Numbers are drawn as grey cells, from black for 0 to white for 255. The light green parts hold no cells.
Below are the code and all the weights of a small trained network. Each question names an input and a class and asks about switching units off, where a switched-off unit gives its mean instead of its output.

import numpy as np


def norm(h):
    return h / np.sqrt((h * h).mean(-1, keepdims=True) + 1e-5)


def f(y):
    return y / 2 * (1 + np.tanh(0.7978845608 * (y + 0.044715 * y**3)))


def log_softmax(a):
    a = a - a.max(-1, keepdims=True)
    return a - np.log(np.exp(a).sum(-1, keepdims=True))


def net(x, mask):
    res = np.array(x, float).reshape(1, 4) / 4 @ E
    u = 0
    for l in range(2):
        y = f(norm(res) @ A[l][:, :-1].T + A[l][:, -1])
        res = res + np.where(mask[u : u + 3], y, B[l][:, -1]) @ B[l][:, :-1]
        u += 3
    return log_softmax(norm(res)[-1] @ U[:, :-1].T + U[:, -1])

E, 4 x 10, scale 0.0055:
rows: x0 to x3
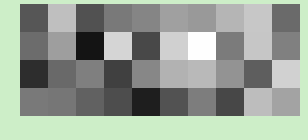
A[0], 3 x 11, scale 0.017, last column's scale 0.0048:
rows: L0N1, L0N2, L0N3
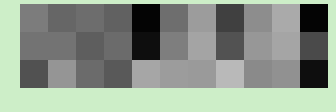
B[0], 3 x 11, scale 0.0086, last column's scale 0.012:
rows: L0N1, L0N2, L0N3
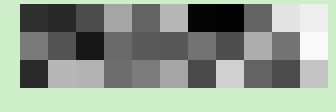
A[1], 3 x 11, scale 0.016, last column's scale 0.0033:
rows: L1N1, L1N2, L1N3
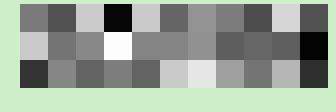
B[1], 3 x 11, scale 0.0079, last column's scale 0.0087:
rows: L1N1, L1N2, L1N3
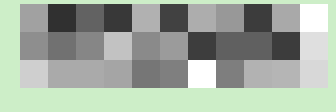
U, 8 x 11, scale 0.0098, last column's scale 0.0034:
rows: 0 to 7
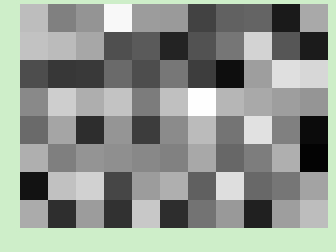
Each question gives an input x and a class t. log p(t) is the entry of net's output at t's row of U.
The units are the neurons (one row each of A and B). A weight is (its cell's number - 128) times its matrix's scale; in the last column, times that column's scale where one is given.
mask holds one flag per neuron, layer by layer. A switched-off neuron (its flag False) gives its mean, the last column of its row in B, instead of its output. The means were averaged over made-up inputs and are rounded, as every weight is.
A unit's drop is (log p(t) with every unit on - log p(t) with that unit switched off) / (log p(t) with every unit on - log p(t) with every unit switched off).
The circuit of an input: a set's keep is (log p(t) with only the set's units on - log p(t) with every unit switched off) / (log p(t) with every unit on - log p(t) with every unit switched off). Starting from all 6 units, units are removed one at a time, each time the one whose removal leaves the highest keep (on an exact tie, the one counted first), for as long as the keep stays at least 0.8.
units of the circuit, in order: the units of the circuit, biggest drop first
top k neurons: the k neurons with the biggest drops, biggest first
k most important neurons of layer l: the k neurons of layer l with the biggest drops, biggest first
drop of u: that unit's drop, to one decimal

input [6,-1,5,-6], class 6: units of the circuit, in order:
L0N3
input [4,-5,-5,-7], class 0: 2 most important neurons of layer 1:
L1N1, L1N2
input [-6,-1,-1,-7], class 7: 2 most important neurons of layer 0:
L0N2, L0N1
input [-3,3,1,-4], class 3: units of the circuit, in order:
L1N3, L0N1
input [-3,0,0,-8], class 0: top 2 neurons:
L1N2, L0N3
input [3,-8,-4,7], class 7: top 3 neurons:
L0N2, L0N1, L1N1
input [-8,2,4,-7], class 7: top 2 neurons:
L1N1, L0N1
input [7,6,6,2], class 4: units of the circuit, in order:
L1N3, L0N2, L0N3
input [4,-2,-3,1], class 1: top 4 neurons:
L0N1, L1N1, L0N3, L1N2
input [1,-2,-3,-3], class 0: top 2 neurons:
L0N3, L0N1
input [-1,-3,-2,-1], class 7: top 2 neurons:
L0N2, L0N1
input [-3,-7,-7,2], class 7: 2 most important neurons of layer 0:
L0N2, L0N1
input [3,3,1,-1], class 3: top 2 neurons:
L1N3, L0N1
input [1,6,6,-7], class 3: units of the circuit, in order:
L1N3
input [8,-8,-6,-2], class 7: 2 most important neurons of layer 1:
L1N2, L1N3
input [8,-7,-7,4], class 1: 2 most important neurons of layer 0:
L0N1, L0N3
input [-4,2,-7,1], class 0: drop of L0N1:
0.1
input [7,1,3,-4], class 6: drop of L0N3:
1.0
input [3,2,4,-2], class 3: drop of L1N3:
0.3
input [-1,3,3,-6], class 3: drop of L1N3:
0.3
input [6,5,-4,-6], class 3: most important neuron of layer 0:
L0N2
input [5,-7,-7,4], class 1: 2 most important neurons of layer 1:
L1N1, L1N2
